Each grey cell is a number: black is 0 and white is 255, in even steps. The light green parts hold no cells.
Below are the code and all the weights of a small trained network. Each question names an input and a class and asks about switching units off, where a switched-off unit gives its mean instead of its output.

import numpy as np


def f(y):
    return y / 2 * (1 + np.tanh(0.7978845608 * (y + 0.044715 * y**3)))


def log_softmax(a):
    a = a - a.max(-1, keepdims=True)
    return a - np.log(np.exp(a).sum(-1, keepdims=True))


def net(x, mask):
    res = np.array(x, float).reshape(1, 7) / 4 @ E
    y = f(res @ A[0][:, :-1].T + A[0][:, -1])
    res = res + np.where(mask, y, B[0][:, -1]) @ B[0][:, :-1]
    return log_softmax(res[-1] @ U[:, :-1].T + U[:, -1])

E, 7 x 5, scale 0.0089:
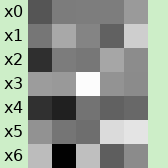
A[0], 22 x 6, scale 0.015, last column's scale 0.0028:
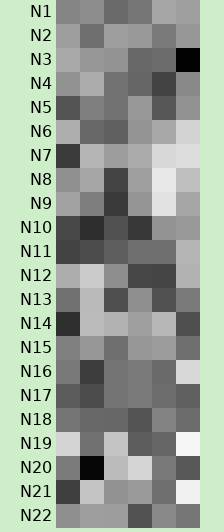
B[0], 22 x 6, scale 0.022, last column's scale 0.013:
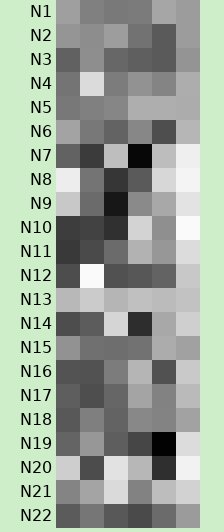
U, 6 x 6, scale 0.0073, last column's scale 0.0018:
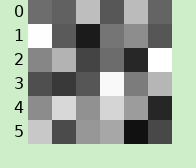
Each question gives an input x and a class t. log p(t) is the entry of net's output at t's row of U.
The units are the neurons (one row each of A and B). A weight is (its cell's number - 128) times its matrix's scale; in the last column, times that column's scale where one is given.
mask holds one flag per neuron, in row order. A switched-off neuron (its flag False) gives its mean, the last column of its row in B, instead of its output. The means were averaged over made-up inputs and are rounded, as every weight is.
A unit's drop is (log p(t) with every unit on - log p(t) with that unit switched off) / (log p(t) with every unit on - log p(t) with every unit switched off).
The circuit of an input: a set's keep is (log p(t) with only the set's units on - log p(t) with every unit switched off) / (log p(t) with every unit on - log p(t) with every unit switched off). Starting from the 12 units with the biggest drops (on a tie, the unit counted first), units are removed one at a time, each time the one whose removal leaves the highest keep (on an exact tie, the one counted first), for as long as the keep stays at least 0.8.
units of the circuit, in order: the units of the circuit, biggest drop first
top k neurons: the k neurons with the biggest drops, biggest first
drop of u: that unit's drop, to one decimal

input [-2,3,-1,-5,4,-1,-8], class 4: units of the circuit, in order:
(N13)
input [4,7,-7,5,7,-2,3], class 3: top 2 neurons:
(N10 N12)
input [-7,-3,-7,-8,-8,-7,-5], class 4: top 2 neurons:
(N13 N4)
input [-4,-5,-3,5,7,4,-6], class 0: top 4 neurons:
(N10 N19 N6 N9)
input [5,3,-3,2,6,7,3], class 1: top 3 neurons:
(N9 N8 N19)
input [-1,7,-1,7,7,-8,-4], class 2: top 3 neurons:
(N12 N7 N22)
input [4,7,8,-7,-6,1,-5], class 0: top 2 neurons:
(N7 N14)
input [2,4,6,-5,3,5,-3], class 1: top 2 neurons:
(N8 N9)
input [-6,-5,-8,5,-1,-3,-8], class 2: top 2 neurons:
(N19 N12)
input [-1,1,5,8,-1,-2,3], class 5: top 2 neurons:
(N19 N20)
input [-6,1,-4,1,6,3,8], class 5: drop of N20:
0.1
